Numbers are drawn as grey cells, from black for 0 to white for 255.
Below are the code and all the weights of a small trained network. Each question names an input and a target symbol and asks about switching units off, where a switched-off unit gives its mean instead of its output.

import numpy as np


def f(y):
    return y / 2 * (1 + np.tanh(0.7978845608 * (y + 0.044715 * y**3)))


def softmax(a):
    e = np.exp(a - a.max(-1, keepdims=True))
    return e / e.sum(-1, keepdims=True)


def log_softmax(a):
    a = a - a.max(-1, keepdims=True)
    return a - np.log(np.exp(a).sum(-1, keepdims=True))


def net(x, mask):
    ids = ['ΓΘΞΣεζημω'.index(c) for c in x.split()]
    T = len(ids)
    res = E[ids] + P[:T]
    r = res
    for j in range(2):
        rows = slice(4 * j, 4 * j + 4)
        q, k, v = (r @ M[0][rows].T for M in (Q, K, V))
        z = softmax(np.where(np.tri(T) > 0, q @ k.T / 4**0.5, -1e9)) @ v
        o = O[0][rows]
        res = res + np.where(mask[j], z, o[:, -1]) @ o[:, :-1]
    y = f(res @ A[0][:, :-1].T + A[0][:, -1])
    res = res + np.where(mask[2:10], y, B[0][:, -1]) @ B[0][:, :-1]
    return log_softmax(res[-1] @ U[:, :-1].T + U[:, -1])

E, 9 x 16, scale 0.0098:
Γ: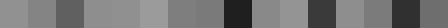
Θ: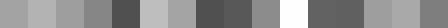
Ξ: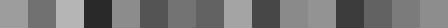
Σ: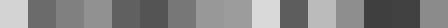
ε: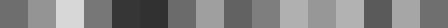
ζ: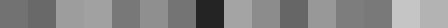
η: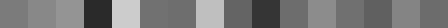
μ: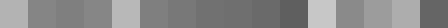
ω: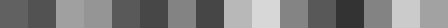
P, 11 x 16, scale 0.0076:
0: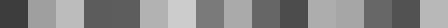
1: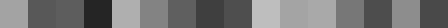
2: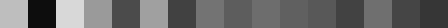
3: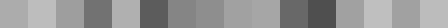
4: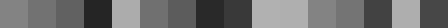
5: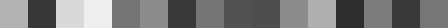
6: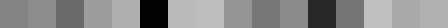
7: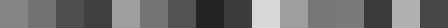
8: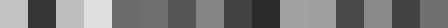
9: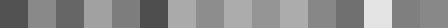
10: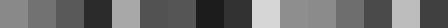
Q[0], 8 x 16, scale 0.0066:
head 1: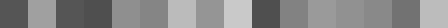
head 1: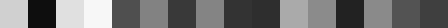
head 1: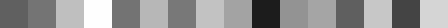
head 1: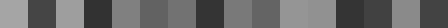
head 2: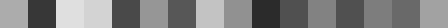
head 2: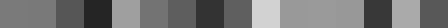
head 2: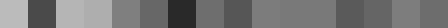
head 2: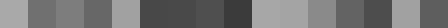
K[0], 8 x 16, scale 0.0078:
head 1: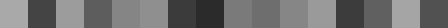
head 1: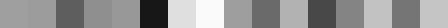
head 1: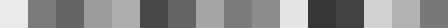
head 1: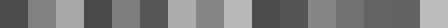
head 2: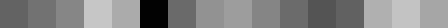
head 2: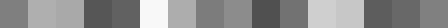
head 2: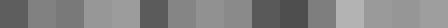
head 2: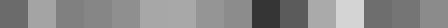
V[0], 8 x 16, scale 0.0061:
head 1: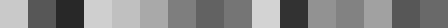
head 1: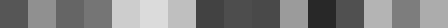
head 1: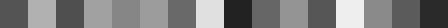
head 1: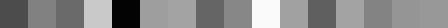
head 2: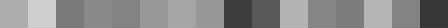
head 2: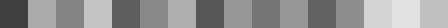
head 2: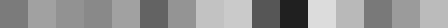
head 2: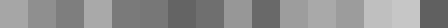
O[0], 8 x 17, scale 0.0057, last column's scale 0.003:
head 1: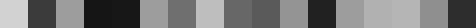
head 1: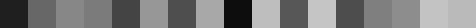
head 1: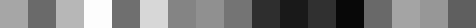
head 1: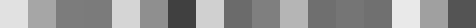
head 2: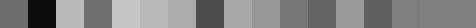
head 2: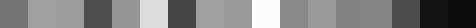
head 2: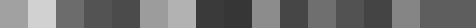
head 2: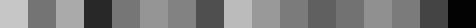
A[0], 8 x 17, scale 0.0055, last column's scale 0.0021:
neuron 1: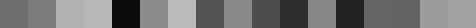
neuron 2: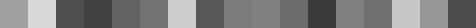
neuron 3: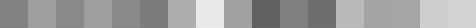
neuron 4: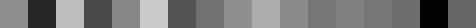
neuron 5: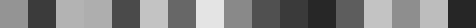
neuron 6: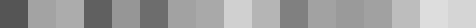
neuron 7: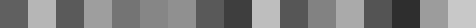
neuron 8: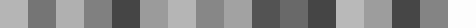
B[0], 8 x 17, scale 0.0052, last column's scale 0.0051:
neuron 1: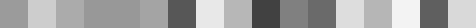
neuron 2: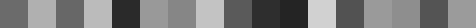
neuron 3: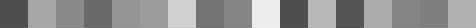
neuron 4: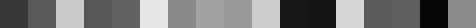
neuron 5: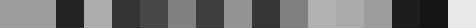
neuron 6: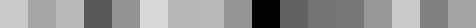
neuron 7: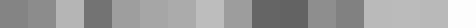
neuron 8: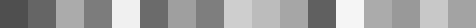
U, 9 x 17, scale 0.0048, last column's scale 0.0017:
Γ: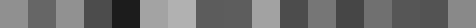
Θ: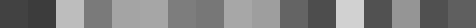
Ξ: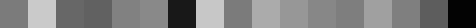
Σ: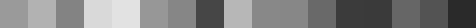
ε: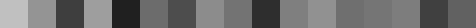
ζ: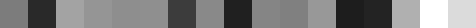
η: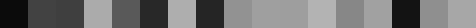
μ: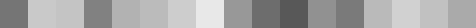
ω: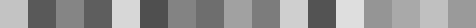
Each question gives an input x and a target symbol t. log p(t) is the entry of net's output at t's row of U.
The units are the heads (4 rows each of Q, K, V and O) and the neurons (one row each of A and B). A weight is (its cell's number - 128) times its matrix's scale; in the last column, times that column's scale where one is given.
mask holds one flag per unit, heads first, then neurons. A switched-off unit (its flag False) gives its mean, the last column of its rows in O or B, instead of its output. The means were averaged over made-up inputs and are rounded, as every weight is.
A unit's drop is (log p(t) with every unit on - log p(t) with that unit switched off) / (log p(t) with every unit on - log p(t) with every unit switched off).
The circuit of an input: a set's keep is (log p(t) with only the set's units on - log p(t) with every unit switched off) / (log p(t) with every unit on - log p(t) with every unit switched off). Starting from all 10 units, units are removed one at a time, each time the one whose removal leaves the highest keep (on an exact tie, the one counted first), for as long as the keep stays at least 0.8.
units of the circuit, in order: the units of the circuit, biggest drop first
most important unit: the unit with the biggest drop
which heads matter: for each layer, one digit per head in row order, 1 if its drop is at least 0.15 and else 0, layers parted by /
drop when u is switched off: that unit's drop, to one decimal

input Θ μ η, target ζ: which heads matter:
10
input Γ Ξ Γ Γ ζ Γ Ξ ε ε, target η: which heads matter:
10
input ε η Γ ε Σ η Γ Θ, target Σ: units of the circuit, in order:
head 1
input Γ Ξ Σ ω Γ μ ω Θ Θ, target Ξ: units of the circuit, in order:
head 2; head 1
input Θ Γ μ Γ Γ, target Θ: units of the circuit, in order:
head 2; neuron 4
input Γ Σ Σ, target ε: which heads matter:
11
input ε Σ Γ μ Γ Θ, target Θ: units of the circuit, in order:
head 2; neuron 4; head 1; neuron 8
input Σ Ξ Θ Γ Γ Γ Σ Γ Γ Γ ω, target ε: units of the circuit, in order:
head 2; neuron 2; head 1
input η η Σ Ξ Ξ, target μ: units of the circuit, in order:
neuron 1; head 1; head 2; neuron 7
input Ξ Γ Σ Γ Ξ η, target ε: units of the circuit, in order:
head 1; neuron 5
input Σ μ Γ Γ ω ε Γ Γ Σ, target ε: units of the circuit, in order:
head 1; neuron 5
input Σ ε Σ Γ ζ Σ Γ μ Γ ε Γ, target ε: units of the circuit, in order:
head 2; neuron 2; head 1
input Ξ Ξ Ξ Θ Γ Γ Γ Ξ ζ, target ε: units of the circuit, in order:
head 1; neuron 5
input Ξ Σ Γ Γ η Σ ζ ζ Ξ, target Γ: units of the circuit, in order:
head 2; neuron 4
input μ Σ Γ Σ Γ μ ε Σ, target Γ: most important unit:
head 2
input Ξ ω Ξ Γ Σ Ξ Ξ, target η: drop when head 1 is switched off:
1.3
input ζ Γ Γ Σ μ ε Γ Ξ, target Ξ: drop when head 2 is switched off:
0.7
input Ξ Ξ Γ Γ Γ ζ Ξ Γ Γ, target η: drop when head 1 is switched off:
1.2
